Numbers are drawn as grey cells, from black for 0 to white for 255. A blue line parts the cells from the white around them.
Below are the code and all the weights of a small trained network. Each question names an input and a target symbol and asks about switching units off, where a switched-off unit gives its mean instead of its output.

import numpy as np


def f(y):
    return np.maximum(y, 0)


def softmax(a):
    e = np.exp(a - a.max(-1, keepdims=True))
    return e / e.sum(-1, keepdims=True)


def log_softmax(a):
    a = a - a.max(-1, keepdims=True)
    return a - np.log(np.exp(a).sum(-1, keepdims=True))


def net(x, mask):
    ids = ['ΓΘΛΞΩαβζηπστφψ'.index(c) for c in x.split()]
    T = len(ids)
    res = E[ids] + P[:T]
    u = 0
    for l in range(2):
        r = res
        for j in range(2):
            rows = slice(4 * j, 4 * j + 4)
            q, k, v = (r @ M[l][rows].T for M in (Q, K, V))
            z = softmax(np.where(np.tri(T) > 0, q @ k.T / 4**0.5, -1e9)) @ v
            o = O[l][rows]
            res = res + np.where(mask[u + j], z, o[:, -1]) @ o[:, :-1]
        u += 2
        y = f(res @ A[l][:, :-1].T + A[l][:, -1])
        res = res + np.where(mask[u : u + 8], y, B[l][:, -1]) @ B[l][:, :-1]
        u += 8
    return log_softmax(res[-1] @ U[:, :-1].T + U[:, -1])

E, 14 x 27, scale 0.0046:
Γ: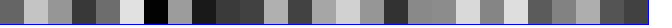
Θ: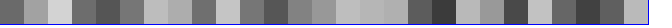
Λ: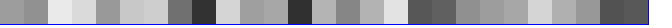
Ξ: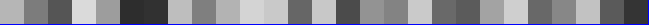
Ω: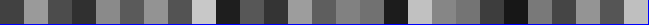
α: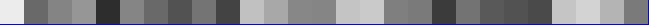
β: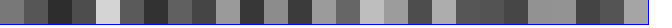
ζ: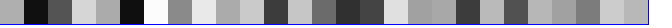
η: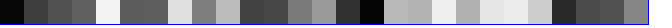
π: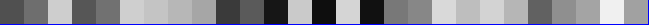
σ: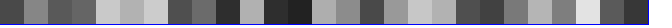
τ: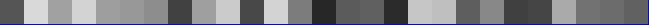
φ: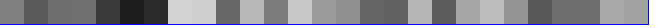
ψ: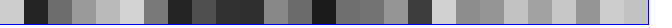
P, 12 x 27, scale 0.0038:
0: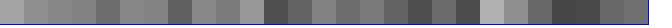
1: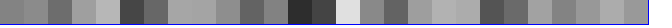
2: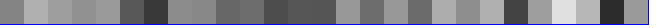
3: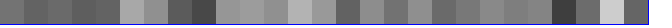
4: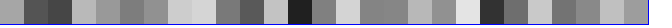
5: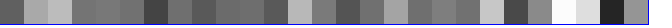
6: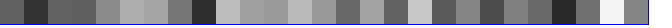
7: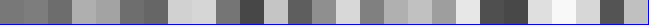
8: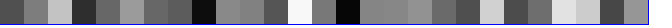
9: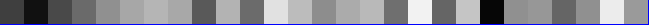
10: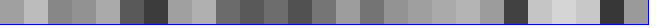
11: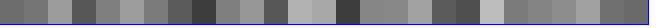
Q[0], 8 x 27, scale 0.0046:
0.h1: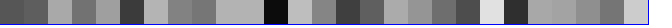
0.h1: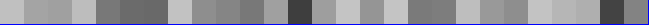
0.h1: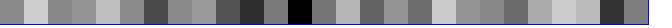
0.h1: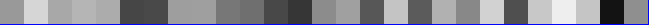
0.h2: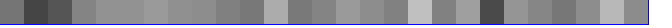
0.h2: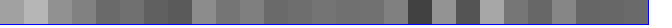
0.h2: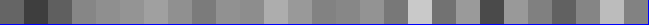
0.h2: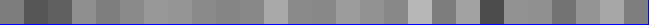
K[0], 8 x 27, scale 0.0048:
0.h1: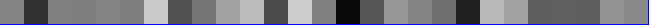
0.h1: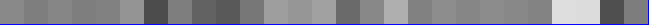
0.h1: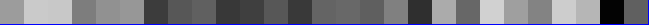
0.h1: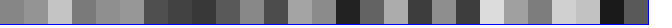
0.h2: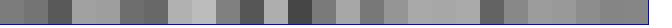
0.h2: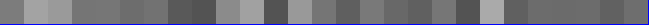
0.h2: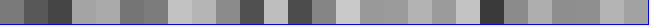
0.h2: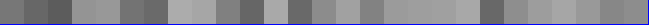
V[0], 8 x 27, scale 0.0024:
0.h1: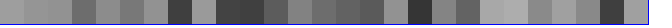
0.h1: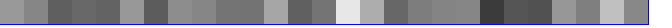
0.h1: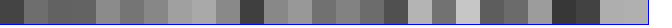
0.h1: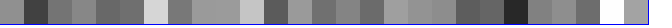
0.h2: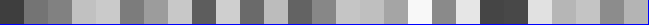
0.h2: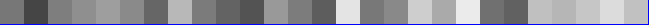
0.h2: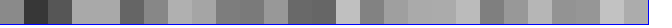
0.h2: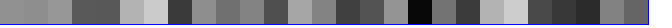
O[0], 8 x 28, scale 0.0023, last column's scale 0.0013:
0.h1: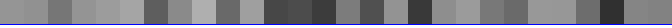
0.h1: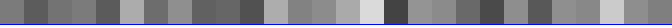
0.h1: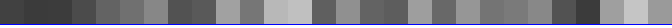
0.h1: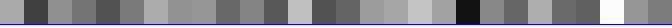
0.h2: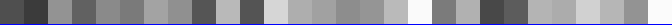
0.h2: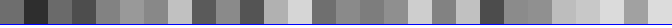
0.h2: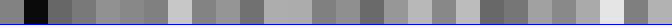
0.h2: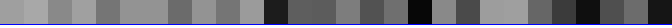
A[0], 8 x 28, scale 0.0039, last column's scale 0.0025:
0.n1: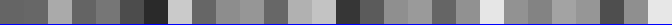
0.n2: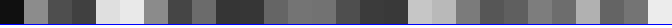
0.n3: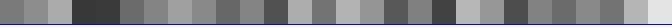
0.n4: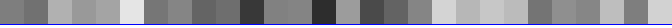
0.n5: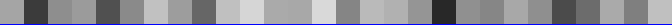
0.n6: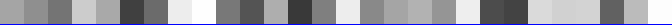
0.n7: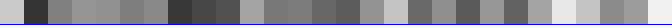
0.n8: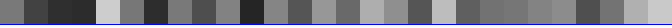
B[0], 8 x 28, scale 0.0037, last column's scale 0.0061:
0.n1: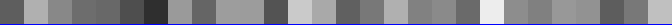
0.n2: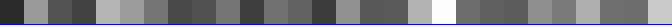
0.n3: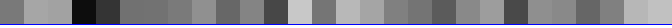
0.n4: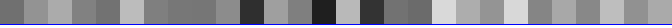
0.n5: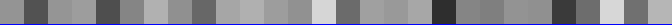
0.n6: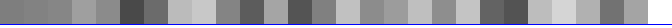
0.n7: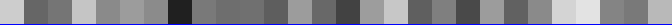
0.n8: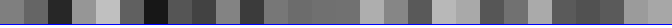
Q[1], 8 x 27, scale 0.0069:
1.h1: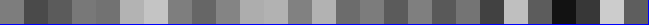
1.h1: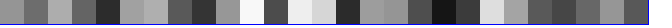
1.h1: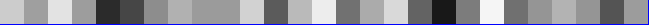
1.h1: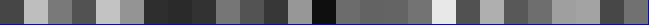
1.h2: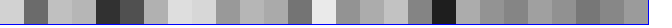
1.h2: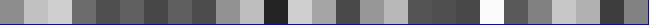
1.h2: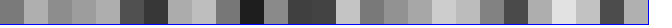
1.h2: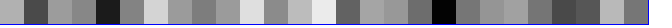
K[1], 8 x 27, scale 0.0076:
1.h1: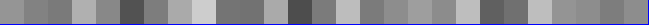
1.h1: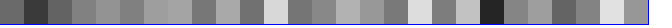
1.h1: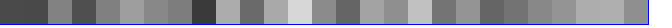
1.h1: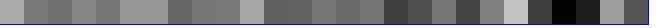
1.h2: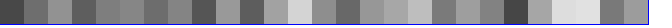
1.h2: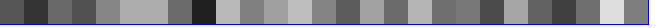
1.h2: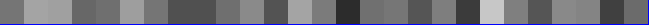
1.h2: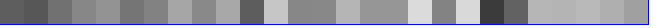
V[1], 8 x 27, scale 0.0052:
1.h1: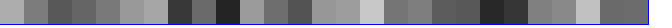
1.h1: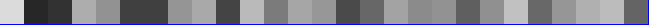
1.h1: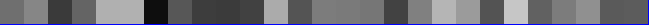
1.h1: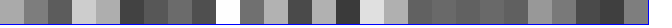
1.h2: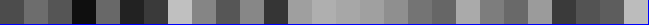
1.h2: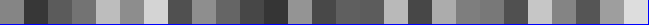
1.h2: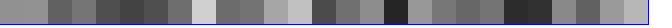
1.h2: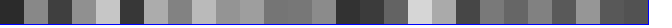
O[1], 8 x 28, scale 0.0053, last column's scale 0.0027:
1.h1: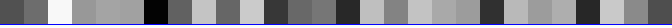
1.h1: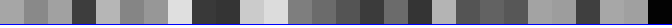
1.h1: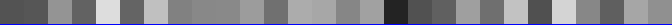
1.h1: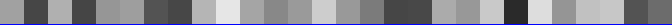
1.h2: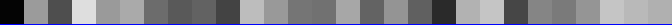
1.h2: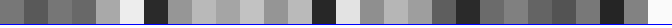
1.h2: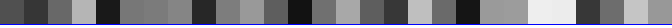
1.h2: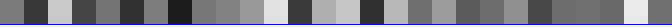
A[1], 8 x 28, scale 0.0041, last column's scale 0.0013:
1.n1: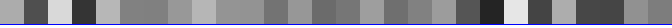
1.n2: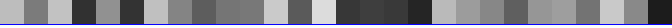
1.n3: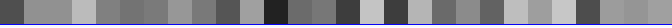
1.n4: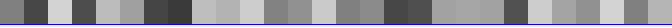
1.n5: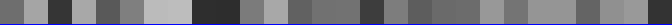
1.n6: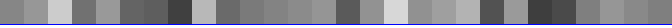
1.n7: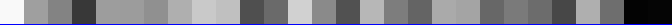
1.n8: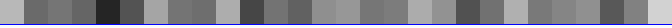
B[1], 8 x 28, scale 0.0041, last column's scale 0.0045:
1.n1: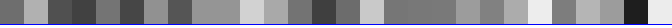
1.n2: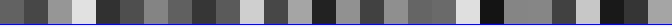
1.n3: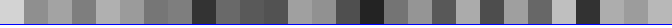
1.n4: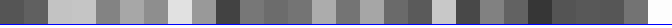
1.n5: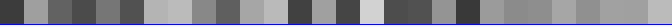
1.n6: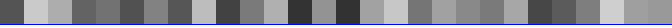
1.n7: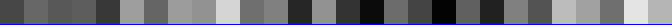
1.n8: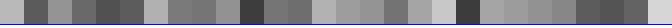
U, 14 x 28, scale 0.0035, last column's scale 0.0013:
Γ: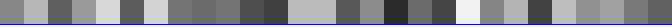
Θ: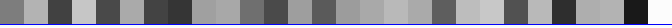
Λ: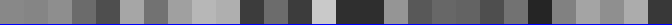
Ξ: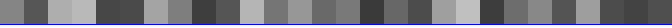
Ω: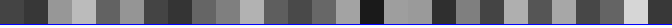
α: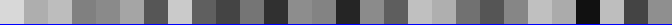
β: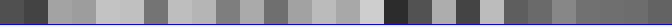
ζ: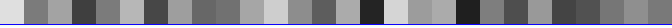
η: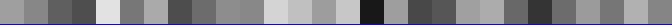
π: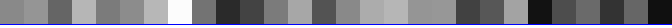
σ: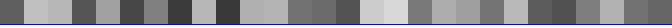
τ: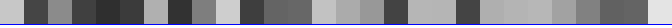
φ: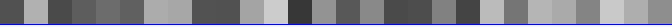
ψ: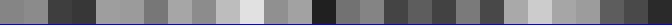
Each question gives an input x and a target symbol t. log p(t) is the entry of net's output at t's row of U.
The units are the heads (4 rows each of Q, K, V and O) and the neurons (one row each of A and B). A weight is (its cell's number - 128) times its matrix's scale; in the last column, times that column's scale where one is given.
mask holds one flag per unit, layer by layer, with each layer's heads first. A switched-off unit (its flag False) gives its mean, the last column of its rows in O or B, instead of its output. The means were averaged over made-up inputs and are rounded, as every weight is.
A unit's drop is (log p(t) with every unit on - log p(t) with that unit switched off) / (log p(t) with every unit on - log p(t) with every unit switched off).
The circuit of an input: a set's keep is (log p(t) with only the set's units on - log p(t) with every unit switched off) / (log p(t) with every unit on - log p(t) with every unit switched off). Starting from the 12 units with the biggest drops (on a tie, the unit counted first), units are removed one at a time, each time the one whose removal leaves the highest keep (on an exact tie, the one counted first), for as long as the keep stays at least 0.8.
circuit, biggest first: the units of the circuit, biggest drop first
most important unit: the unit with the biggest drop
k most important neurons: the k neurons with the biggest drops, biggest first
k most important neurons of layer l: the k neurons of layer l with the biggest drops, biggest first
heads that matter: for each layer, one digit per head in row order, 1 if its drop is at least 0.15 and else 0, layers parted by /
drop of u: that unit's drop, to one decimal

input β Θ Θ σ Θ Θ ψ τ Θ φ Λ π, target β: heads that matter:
01 / 10
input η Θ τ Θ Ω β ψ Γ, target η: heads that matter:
00 / 11
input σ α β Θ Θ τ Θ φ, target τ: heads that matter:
00 / 01
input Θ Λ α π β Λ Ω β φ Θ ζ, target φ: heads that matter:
00 / 11
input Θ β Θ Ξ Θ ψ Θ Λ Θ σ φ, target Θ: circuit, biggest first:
[1.h1 1.h2 0.n3 0.n6]
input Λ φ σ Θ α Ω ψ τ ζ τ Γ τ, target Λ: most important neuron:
[1.n7]
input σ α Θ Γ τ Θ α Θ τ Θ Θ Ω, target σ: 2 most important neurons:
[1.n6 0.n2]
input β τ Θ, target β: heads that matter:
00 / 10
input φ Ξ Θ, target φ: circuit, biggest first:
[1.h2 1.h1 1.n5 0.n6]
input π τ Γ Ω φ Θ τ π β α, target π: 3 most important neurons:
[0.n5 0.n4 0.n6]
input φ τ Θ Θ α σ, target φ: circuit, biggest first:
[1.h2 1.h1 1.n5 0.n2]
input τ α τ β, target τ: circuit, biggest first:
[1.h2 1.n8 1.h1 0.h2]
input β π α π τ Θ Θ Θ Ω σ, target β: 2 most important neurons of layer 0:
[0.n2 0.n8]
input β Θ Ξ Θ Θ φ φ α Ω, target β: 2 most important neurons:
[1.n4 0.n2]
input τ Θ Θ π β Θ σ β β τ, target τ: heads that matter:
01 / 01
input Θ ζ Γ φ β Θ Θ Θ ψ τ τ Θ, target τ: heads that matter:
00 / 01
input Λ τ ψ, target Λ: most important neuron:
[1.n7]
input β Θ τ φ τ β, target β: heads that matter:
00 / 10
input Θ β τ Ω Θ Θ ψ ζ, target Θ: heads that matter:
00 / 11
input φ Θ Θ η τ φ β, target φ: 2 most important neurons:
[1.n5 0.n8]
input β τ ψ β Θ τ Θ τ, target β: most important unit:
1.h1
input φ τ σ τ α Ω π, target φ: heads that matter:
01 / 11
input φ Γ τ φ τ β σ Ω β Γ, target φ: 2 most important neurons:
[1.n5 0.n2]
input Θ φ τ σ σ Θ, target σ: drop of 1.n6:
0.2
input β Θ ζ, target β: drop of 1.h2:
0.1
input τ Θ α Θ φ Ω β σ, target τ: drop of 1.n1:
0.0
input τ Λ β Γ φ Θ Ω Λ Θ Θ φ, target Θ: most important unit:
1.h1
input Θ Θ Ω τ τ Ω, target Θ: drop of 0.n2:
0.1
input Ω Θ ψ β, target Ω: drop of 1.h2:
0.6
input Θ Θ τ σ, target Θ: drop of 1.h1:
0.6
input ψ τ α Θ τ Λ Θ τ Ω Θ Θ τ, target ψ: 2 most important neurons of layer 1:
[1.n1 1.n7]
